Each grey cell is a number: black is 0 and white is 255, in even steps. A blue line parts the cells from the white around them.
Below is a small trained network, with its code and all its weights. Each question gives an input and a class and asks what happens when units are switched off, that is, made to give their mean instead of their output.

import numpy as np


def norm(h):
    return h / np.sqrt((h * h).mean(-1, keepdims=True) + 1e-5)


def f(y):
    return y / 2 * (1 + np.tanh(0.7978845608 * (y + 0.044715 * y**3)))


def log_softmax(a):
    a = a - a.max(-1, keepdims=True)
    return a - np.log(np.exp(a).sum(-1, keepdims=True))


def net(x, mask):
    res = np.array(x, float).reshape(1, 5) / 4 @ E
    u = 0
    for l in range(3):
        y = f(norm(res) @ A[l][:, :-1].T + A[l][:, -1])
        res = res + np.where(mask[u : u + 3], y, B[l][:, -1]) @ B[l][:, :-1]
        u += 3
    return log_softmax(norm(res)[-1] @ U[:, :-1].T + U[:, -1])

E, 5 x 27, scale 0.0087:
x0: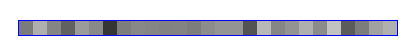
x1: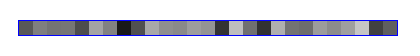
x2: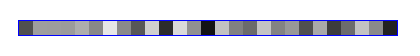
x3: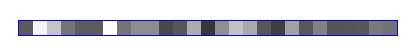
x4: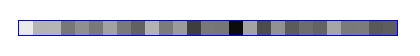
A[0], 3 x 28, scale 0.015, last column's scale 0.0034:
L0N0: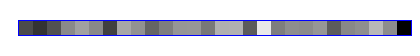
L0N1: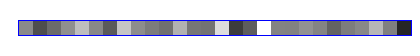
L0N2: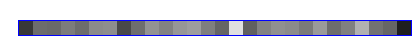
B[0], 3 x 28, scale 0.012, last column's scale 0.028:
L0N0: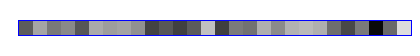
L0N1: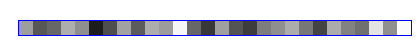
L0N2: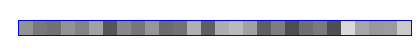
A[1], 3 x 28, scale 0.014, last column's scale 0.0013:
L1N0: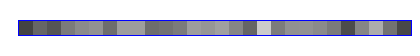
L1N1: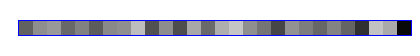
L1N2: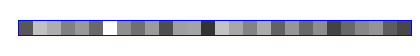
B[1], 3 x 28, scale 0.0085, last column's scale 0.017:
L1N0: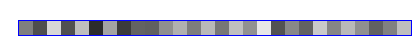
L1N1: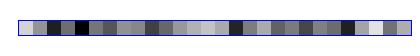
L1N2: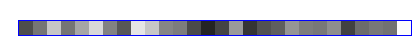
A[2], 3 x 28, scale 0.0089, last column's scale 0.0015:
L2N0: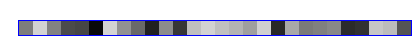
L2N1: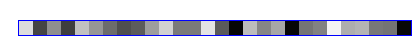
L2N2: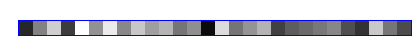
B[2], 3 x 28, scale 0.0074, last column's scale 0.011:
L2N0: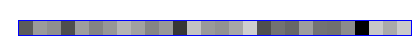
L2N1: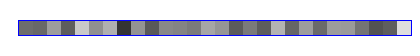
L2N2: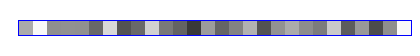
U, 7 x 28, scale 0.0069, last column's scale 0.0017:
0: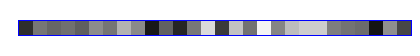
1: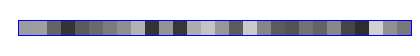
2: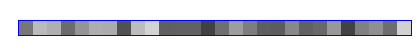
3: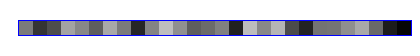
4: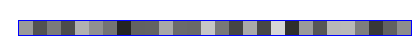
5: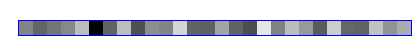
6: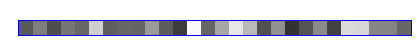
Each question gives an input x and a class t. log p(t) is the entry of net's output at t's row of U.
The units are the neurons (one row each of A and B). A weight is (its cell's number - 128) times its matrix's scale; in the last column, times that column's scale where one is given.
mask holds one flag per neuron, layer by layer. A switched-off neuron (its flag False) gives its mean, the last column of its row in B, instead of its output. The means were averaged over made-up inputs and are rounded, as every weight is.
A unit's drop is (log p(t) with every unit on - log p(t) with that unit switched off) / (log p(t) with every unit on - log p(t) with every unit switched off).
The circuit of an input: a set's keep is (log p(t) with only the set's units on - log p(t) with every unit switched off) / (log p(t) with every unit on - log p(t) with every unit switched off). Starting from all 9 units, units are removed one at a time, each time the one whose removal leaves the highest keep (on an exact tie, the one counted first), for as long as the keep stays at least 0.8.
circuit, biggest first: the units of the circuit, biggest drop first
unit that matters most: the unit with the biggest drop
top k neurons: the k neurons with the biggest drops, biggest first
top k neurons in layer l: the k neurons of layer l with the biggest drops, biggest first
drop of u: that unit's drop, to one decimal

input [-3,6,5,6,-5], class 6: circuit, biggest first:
[L0N2]
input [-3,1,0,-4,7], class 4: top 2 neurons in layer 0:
[L0N1, L0N0]
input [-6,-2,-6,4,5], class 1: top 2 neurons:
[L0N1, L0N0]
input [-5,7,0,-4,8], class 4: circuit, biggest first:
[L0N1, L2N1]
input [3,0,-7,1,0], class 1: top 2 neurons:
[L0N1, L0N0]
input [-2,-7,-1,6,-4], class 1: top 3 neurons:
[L1N1, L2N0, L0N1]
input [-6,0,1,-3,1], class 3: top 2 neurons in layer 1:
[L1N2, L1N0]
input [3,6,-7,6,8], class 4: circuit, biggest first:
[L0N0, L0N1, L1N2]
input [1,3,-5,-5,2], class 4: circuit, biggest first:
[L0N1, L0N0]
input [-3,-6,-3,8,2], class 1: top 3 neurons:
[L1N1, L0N1, L2N0]
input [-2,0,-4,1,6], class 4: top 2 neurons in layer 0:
[L0N1, L0N0]
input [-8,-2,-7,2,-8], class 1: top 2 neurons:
[L2N0, L1N1]
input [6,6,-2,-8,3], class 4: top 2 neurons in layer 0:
[L0N1, L0N0]
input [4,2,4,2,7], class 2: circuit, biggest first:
[L0N1]
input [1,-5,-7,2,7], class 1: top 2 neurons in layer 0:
[L0N1, L0N0]
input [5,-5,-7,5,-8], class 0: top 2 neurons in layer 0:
[L0N0, L0N1]
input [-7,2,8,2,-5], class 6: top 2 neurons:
[L0N2, L0N1]
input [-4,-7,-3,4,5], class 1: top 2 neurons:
[L1N1, L0N1]
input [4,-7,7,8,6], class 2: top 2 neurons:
[L1N2, L2N2]
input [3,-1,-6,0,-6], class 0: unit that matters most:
L0N0
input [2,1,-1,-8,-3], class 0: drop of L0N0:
1.5
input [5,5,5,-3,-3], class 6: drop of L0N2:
1.4
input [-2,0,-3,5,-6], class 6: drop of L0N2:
0.5
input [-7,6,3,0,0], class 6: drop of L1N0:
0.0
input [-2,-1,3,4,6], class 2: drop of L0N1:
0.1
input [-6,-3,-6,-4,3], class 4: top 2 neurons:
[L0N1, L0N0]
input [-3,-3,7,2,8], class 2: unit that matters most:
L1N2
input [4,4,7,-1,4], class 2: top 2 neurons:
[L0N1, L1N2]
